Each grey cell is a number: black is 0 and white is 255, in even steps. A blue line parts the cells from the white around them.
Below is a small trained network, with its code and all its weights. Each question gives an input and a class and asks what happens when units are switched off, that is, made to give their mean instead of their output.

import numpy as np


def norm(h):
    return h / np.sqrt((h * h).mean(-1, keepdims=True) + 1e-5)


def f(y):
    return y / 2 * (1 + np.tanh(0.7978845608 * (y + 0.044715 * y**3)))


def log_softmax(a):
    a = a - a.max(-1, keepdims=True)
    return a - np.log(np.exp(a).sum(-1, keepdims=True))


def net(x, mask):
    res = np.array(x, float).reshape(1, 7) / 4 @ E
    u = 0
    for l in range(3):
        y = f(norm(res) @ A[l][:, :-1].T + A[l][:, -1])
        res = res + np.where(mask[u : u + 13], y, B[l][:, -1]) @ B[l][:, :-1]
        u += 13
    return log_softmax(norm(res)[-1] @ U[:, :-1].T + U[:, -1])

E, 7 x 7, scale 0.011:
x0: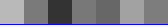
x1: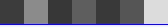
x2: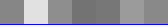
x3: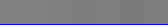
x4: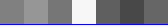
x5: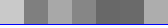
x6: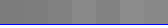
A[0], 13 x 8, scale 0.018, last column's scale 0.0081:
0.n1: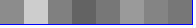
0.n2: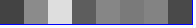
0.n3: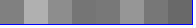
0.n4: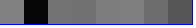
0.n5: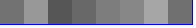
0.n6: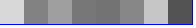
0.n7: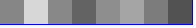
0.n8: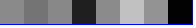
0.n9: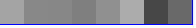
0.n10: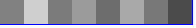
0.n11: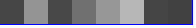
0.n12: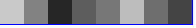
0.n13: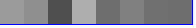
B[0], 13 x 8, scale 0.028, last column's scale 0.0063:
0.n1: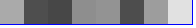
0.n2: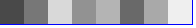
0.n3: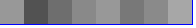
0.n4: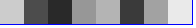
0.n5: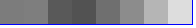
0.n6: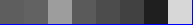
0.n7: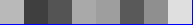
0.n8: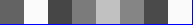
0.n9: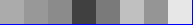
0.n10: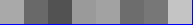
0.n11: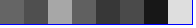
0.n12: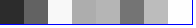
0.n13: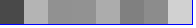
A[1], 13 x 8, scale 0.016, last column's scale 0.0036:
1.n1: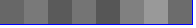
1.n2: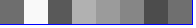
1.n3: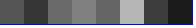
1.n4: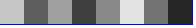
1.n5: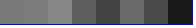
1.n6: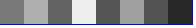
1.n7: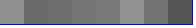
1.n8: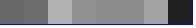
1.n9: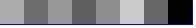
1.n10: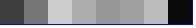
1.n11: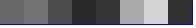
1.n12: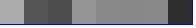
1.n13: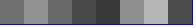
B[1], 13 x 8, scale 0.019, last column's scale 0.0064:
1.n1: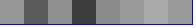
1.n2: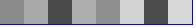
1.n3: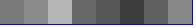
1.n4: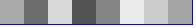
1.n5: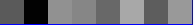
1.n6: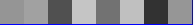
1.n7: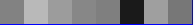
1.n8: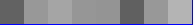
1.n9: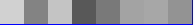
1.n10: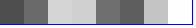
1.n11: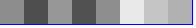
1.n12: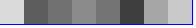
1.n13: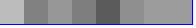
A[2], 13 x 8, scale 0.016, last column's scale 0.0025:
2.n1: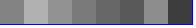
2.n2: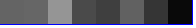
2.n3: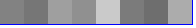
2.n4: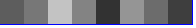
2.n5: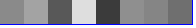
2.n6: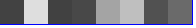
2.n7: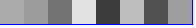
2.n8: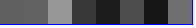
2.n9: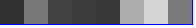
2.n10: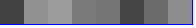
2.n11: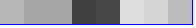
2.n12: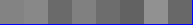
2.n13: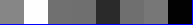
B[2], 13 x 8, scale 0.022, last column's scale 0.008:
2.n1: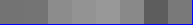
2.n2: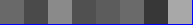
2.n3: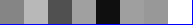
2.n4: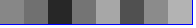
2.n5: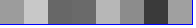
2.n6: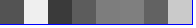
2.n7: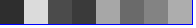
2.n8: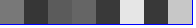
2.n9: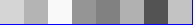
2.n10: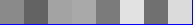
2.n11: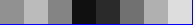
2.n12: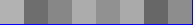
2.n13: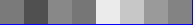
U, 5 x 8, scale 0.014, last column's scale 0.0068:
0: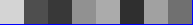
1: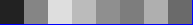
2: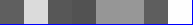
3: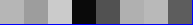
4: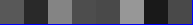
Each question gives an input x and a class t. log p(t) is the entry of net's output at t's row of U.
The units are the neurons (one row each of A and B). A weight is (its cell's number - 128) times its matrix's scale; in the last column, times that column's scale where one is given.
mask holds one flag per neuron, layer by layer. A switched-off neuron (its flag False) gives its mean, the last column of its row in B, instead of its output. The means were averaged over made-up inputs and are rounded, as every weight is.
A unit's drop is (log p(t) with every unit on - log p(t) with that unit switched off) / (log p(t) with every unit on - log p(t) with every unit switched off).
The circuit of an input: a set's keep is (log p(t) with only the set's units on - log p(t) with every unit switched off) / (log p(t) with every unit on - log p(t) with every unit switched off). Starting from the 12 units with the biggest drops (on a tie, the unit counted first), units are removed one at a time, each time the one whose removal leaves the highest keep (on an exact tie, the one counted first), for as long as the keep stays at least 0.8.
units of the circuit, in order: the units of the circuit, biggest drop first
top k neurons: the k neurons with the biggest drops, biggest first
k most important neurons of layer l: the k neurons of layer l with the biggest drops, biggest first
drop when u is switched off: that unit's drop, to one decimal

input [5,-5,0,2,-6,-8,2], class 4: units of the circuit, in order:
(0.n11)
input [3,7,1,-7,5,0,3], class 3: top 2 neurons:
(0.n5 0.n8)
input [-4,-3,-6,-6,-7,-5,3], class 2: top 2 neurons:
(0.n8 0.n7)
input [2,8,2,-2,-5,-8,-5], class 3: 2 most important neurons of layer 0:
(0.n5 0.n6)
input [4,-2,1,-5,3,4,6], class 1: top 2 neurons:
(0.n12 0.n13)
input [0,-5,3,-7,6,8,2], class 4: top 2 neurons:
(0.n6 0.n8)
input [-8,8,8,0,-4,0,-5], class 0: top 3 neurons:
(0.n1 0.n7 0.n12)
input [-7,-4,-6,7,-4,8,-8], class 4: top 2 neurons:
(0.n6 0.n12)
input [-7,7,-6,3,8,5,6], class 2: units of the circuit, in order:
(0.n12 0.n4)
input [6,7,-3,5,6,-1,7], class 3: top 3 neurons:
(0.n8 0.n5 0.n2)
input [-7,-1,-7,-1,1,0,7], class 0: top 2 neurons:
(0.n4 0.n12)
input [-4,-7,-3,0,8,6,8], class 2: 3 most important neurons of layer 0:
(0.n12 0.n2 0.n11)
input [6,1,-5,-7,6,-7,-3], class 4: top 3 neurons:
(0.n8 0.n11 0.n2)
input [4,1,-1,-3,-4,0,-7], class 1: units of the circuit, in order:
(0.n12)
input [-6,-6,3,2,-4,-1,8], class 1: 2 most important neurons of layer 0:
(0.n2 0.n5)
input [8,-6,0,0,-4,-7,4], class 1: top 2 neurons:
(0.n12 0.n6)
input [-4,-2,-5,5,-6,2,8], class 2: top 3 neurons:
(0.n8 0.n7 0.n1)
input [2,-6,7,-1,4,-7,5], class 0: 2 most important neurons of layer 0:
(0.n10 0.n7)
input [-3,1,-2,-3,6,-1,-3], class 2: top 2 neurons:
(0.n12 0.n2)
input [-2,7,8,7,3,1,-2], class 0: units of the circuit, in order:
(0.n1)
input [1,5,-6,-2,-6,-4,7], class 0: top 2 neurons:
(0.n4 0.n13)
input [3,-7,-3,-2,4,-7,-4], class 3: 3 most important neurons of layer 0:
(0.n9 0.n6 0.n8)
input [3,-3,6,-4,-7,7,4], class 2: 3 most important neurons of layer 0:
(0.n8 0.n11 0.n4)
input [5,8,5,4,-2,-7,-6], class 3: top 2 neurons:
(0.n5 0.n6)
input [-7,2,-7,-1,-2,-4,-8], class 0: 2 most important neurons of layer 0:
(0.n4 0.n12)
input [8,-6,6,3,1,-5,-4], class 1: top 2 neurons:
(0.n12 0.n4)
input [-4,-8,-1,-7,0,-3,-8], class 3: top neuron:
(0.n9)
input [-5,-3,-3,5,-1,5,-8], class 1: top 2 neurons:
(0.n2 0.n11)
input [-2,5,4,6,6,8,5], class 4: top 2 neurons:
(0.n6 0.n8)
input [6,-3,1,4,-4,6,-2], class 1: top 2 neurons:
(0.n12 0.n11)
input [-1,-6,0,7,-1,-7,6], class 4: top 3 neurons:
(0.n11 1.n5 2.n8)
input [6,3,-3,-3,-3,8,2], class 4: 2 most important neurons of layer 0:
(0.n6 0.n2)
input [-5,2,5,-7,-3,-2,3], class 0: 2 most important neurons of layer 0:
(0.n7 0.n1)
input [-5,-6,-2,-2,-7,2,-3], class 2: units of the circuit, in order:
(0.n8)
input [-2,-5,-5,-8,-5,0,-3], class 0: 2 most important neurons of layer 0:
(0.n4 0.n13)
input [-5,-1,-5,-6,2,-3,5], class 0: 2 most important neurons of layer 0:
(0.n4 0.n12)
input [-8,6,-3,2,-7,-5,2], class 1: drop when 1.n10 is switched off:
0.1
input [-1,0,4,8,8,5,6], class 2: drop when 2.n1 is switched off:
0.0
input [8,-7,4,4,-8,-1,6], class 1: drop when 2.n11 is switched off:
0.1
